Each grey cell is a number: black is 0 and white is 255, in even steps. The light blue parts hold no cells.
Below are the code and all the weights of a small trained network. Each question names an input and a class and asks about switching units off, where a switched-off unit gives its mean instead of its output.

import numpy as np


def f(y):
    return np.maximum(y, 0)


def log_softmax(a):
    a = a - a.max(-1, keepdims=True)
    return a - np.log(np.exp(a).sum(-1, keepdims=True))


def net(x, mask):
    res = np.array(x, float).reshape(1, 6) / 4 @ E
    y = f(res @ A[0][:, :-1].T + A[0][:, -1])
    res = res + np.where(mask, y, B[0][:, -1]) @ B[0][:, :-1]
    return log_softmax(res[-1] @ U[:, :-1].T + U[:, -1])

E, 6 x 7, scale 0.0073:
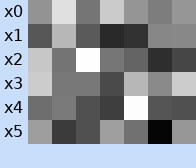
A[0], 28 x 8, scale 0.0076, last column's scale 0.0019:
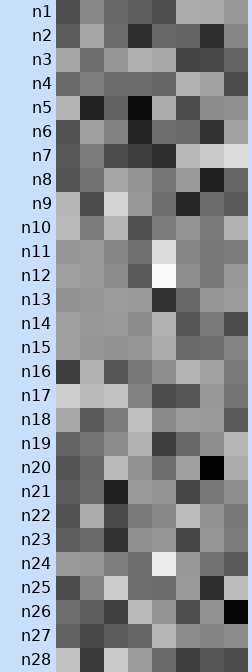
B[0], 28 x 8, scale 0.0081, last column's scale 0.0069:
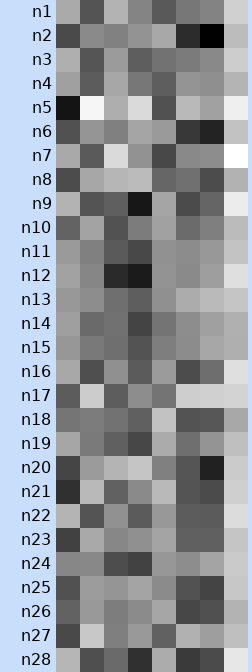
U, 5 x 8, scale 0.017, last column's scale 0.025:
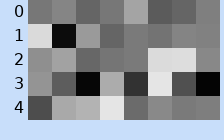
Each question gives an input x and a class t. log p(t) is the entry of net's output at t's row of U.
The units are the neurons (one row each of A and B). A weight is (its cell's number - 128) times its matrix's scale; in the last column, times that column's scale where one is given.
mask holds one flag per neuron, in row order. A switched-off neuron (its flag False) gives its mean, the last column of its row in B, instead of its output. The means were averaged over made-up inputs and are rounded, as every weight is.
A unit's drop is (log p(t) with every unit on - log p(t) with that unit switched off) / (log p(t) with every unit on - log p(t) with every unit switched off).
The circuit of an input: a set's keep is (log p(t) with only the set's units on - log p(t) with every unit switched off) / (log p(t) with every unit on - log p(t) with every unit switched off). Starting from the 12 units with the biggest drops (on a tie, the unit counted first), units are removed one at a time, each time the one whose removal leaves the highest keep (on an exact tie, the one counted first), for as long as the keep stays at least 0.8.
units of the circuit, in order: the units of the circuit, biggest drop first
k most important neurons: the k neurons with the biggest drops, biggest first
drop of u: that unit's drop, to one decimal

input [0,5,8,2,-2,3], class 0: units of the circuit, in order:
(n7)
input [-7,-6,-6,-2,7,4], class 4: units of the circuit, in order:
(n5, n27)
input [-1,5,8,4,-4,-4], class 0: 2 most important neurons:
(n5, n9)
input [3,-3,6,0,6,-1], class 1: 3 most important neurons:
(n3, n21, n14)
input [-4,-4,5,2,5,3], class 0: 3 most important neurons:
(n5, n7, n1)
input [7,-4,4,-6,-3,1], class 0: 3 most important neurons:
(n7, n17, n20)
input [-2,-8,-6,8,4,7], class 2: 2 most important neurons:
(n5, n27)
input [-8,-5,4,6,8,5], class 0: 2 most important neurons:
(n5, n28)
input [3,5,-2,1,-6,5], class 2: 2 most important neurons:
(n28, n9)
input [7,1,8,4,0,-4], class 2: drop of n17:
0.4
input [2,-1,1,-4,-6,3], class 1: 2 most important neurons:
(n5, n21)
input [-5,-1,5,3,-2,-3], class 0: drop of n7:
0.2
